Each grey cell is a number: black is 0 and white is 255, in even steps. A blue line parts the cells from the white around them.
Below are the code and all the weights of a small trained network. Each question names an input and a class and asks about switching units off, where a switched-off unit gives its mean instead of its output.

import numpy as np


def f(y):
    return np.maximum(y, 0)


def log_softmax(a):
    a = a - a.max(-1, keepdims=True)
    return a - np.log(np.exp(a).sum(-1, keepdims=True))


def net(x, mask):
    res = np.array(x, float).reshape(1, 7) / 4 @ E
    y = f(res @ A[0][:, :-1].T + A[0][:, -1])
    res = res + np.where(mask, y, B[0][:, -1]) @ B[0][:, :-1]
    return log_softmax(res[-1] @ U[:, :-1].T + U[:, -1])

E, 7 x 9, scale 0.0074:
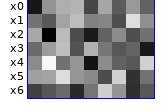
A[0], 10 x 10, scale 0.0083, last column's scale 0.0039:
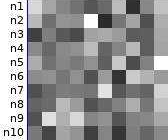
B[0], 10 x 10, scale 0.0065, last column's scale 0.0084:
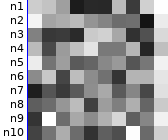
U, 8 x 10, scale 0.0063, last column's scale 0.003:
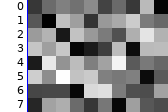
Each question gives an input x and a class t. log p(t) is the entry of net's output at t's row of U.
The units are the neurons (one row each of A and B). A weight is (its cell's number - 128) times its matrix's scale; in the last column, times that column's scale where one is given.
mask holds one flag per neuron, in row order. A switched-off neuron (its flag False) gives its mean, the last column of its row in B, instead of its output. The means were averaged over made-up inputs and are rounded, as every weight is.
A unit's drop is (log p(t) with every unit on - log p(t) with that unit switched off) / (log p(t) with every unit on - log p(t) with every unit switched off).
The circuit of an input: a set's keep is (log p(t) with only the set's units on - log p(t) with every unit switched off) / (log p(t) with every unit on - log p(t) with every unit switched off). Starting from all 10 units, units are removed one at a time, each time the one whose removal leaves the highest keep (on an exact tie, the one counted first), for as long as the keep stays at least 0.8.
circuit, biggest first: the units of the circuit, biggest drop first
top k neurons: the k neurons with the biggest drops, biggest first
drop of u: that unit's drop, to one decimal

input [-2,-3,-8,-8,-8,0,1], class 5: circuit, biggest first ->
[n2, n4]
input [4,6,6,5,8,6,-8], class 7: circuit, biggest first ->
[n10]
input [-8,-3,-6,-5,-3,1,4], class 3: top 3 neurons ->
[n7, n5, n1]
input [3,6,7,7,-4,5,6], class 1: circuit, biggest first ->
[n10, n8]
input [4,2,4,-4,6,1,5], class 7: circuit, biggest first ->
[n10, n5, n7]
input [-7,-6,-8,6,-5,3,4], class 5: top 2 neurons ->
[n2, n7]
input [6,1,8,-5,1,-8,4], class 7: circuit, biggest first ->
[n6, n10]
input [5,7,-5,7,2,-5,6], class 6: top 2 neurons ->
[n3, n7]
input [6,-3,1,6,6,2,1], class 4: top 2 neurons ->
[n9, n5]
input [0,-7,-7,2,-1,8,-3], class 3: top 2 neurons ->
[n1, n5]
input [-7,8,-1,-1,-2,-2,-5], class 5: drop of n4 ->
0.1
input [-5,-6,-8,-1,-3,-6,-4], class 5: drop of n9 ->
0.0
